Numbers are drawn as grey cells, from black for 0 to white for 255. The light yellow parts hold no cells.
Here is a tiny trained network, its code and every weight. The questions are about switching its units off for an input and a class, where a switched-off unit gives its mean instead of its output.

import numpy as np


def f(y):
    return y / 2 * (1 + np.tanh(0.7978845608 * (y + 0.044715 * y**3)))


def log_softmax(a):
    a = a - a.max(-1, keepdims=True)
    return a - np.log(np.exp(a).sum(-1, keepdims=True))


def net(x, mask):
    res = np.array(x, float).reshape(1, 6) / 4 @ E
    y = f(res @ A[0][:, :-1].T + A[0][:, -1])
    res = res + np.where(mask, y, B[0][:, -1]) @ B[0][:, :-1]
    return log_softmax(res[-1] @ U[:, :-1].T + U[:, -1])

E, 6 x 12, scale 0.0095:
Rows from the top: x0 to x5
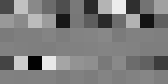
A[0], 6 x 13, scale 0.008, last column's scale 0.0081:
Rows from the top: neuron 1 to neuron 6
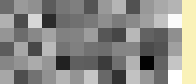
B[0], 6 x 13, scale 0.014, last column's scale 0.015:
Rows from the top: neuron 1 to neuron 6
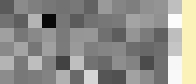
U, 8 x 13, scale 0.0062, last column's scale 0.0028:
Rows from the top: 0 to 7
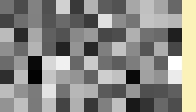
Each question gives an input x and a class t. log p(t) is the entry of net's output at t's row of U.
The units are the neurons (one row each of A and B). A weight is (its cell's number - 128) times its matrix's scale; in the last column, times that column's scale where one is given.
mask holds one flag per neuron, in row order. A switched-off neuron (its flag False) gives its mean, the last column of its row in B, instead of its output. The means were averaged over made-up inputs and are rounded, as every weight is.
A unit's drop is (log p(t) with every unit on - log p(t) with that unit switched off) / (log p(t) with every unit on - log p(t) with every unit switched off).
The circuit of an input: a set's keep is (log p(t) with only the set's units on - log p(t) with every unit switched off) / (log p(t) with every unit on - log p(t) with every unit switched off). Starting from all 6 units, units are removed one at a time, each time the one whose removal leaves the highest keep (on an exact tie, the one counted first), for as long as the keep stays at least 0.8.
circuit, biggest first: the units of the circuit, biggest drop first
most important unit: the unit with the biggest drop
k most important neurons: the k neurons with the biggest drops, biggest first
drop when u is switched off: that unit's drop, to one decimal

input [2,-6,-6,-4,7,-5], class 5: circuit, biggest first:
[neuron 6; neuron 5]
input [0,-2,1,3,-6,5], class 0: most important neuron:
[neuron 5]
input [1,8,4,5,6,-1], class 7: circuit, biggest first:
[neuron 6; neuron 4]
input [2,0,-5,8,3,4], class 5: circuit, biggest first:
[neuron 5; neuron 2; neuron 6]
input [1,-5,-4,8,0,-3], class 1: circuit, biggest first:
[neuron 6; neuron 5]
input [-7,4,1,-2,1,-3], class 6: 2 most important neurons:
[neuron 2; neuron 3]
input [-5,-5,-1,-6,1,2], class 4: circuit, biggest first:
[neuron 2; neuron 5]
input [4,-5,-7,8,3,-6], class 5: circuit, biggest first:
[neuron 2; neuron 5; neuron 6]
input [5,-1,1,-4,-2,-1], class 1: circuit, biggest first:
[neuron 5; neuron 6]
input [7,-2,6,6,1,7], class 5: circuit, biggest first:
[neuron 2; neuron 5]
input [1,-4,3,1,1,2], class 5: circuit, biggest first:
[neuron 2; neuron 6; neuron 5]
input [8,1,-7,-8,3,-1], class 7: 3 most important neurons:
[neuron 2; neuron 6; neuron 4]
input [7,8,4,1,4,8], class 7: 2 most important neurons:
[neuron 2; neuron 4]
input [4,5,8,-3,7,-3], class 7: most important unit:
neuron 6
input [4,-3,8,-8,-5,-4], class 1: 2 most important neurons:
[neuron 5; neuron 6]
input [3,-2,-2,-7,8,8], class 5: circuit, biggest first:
[neuron 5; neuron 6]
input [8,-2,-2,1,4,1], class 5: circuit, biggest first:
[neuron 5; neuron 2]
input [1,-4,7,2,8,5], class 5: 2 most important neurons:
[neuron 6; neuron 5]
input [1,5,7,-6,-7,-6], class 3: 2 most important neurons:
[neuron 6; neuron 5]
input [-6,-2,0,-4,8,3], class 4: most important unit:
neuron 5
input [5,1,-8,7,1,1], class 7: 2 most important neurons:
[neuron 2; neuron 6]
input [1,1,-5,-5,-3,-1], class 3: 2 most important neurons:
[neuron 6; neuron 3]
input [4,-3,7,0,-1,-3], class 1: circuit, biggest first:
[neuron 5; neuron 6]
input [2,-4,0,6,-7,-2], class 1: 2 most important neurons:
[neuron 6; neuron 5]
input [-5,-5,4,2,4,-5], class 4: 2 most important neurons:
[neuron 2; neuron 5]
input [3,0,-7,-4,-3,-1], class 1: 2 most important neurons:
[neuron 5; neuron 6]
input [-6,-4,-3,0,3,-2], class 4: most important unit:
neuron 2
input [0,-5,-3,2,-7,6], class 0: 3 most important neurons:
[neuron 5; neuron 2; neuron 4]
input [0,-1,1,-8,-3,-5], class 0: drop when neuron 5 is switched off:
0.8
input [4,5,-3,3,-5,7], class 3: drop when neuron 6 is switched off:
0.2
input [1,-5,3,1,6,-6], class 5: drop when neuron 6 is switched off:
0.4
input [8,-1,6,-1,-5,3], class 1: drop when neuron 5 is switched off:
0.3
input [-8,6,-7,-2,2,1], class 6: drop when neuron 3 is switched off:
0.0
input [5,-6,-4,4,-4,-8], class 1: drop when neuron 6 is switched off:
0.1
